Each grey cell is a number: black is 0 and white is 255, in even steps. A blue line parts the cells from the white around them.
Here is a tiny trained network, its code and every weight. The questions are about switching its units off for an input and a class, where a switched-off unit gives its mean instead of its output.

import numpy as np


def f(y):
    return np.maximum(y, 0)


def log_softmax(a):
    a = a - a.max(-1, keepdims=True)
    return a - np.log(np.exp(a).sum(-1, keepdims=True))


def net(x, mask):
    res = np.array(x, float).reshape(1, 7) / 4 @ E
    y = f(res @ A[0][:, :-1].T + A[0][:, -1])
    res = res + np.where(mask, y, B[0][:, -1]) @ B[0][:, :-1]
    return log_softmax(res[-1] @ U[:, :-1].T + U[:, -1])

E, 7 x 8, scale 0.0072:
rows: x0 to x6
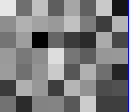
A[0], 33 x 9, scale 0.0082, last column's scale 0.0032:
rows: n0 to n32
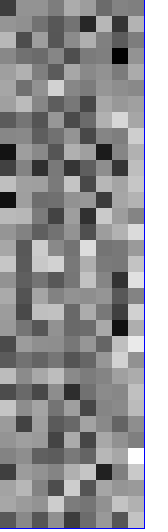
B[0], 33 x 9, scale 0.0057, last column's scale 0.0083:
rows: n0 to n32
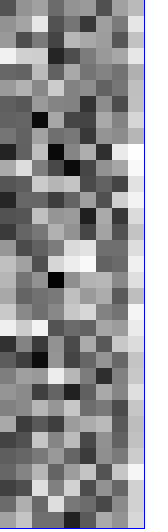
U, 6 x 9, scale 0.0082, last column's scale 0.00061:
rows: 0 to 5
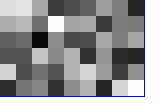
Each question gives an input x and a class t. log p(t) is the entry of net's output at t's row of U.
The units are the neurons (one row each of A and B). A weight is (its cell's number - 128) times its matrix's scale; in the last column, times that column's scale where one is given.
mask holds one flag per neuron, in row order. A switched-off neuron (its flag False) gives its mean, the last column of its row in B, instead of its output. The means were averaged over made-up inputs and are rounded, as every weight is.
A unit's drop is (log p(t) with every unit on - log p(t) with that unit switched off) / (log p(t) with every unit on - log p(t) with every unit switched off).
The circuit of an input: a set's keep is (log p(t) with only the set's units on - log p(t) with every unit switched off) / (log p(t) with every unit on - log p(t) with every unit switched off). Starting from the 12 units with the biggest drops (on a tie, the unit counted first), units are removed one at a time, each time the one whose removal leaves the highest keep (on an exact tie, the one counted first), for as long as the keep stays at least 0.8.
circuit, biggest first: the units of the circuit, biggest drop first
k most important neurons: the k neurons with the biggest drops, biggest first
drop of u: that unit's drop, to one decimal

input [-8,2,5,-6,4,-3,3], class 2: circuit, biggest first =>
[n24, n7]
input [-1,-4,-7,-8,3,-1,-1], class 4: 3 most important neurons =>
[n15, n26, n2]
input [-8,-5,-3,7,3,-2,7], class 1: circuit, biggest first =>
[n16, n9]
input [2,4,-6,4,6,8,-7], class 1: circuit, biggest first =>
[n16, n23]
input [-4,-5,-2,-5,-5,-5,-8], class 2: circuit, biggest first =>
[n7]
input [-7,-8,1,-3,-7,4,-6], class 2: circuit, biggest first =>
[n7, n22]
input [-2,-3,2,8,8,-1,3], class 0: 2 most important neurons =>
[n3, n20]
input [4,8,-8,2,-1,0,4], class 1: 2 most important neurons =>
[n23, n16]
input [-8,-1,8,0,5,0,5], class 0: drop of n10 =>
0.4
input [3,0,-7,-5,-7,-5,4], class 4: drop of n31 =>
0.0
